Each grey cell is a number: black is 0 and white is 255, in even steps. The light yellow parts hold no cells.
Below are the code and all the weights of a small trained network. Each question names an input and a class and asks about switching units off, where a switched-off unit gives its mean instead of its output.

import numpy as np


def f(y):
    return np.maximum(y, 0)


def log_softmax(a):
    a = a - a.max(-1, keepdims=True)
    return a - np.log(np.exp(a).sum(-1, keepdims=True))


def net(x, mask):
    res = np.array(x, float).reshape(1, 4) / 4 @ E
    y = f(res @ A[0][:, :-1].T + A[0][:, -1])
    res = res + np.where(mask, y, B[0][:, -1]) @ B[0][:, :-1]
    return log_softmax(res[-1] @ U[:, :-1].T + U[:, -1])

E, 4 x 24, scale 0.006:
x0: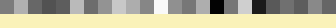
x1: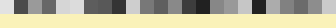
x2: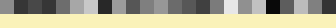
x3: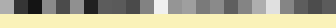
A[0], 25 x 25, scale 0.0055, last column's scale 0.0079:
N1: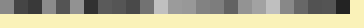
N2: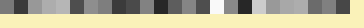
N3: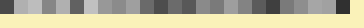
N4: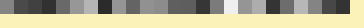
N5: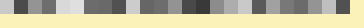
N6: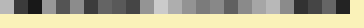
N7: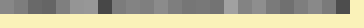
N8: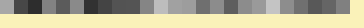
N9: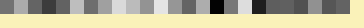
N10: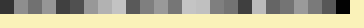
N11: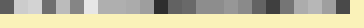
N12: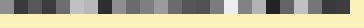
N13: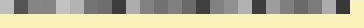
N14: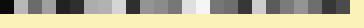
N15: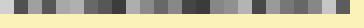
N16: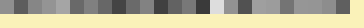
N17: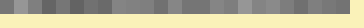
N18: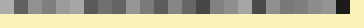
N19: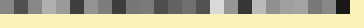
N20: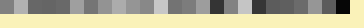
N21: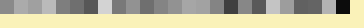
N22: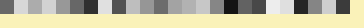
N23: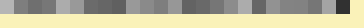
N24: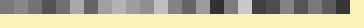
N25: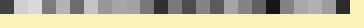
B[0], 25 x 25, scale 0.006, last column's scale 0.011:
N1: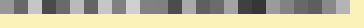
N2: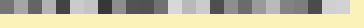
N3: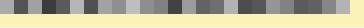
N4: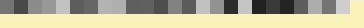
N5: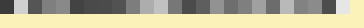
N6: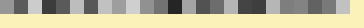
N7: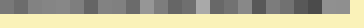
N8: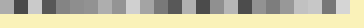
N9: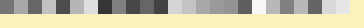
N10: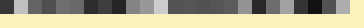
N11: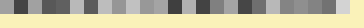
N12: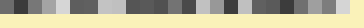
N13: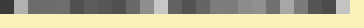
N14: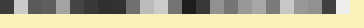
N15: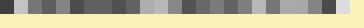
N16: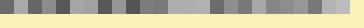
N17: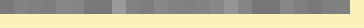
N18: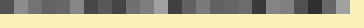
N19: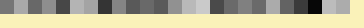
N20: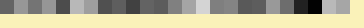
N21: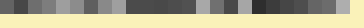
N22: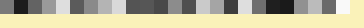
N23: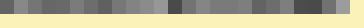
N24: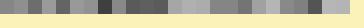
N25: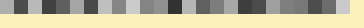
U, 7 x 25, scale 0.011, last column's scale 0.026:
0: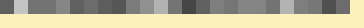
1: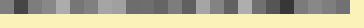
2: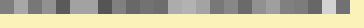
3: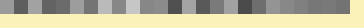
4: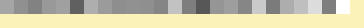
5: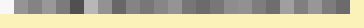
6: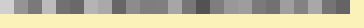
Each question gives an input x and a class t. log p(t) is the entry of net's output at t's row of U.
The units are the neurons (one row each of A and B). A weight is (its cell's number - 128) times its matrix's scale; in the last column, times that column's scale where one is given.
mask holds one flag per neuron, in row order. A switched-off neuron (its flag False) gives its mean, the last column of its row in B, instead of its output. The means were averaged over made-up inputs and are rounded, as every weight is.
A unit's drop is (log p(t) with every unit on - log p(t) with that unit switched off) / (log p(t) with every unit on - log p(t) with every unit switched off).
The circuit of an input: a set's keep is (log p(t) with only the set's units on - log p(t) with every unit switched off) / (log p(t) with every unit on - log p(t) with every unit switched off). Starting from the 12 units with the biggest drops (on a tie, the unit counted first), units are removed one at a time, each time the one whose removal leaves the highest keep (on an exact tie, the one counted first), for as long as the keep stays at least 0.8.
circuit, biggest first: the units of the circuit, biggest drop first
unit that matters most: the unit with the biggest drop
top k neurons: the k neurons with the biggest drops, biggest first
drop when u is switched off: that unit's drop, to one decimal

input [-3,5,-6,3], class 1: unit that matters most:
N22
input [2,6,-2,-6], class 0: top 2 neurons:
(N5; N15)
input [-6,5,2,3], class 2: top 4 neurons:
(N2; N14; N16; N19)
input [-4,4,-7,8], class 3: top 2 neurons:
(N6; N8)
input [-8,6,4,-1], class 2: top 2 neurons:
(N2; N19)
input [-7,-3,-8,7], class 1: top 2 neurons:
(N22; N21)
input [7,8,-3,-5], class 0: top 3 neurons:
(N5; N15; N13)
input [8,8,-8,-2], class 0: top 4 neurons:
(N5; N15; N13; N12)
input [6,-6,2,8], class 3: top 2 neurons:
(N6; N1)
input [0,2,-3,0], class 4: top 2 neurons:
(N4; N12)
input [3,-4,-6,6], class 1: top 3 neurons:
(N22; N21; N11)
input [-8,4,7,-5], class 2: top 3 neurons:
(N2; N22; N16)
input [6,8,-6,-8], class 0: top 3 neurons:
(N5; N15; N13)
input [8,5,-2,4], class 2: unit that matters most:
N9
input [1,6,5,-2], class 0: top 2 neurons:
(N5; N22)
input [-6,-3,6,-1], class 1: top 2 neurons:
(N4; N12)
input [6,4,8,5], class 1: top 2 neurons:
(N12; N4)
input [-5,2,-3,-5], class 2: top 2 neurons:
(N2; N8)
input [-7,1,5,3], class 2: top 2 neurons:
(N2; N22)
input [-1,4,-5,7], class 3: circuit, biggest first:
(N6)
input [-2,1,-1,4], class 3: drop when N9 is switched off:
0.2
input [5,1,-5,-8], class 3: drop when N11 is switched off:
0.2
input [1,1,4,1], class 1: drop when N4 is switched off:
0.1
